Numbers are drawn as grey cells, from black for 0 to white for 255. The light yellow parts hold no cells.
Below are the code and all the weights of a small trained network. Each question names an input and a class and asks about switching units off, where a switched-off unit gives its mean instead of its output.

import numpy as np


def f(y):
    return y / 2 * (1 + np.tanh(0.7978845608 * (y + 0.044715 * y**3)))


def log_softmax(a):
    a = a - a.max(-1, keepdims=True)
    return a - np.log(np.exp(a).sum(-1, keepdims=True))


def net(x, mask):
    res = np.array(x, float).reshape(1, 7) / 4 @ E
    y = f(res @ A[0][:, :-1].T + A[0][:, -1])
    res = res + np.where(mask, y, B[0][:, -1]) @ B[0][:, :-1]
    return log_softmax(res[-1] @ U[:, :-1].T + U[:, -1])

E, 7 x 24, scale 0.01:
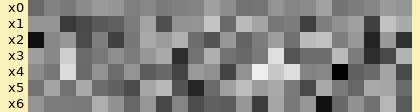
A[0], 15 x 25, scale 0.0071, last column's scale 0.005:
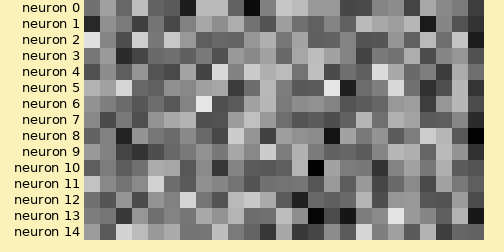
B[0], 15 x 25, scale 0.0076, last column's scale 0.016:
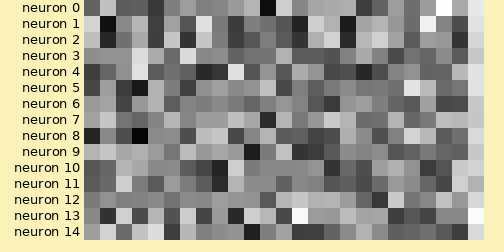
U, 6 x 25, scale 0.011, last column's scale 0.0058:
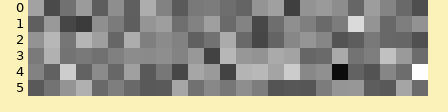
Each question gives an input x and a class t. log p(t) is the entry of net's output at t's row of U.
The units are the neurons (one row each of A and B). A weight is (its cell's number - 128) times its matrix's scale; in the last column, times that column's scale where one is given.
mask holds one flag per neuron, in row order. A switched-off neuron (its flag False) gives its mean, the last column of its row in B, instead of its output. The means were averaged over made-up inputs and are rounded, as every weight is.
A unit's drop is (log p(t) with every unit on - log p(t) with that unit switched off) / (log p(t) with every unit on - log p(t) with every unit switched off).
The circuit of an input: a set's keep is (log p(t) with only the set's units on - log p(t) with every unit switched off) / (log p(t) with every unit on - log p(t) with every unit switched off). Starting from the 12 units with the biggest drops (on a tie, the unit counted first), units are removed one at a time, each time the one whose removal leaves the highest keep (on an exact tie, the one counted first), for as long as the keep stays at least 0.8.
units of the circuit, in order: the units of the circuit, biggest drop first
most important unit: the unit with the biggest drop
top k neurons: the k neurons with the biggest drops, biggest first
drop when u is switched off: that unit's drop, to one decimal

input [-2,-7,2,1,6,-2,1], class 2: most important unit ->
neuron 13
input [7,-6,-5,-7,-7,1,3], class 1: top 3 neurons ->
(neuron 8; neuron 1; neuron 14)
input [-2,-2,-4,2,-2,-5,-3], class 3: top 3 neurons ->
(neuron 1; neuron 7; neuron 12)
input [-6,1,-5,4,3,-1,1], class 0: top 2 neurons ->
(neuron 13; neuron 2)
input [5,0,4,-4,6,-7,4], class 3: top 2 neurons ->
(neuron 13; neuron 12)
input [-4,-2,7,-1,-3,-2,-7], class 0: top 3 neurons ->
(neuron 1; neuron 10; neuron 11)
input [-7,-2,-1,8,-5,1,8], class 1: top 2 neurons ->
(neuron 5; neuron 4)
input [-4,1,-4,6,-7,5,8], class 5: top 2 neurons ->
(neuron 10; neuron 11)
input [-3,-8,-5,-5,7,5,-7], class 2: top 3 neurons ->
(neuron 13; neuron 14; neuron 10)
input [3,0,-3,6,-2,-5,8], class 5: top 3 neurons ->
(neuron 10; neuron 11; neuron 8)
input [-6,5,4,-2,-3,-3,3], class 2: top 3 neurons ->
(neuron 9; neuron 2; neuron 3)
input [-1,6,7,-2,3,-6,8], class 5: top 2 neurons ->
(neuron 10; neuron 2)
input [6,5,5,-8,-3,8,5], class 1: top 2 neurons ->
(neuron 8; neuron 12)
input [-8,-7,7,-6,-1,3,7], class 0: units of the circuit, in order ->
(neuron 1)
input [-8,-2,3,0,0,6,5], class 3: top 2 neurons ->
(neuron 0; neuron 4)
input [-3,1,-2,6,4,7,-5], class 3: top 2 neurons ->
(neuron 0; neuron 8)
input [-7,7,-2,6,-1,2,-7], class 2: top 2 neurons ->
(neuron 9; neuron 6)
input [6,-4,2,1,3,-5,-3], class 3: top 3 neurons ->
(neuron 13; neuron 12; neuron 9)
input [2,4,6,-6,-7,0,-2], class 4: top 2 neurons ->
(neuron 13; neuron 2)
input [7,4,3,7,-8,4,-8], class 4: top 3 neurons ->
(neuron 13; neuron 8; neuron 10)
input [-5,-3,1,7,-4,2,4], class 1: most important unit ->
neuron 5
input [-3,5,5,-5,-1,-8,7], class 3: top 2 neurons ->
(neuron 7; neuron 12)
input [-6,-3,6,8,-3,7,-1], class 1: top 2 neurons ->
(neuron 5; neuron 2)
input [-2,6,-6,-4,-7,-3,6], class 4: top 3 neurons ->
(neuron 13; neuron 1; neuron 14)
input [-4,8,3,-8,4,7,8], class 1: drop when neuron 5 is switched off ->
-0.1
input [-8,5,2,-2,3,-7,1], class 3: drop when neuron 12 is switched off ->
0.5
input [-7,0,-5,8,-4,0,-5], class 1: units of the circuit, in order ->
(neuron 5)
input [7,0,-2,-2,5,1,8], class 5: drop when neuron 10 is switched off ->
0.2
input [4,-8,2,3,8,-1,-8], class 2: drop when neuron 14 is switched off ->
0.8
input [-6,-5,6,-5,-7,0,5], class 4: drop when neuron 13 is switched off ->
1.5
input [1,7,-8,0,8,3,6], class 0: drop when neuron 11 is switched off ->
0.0
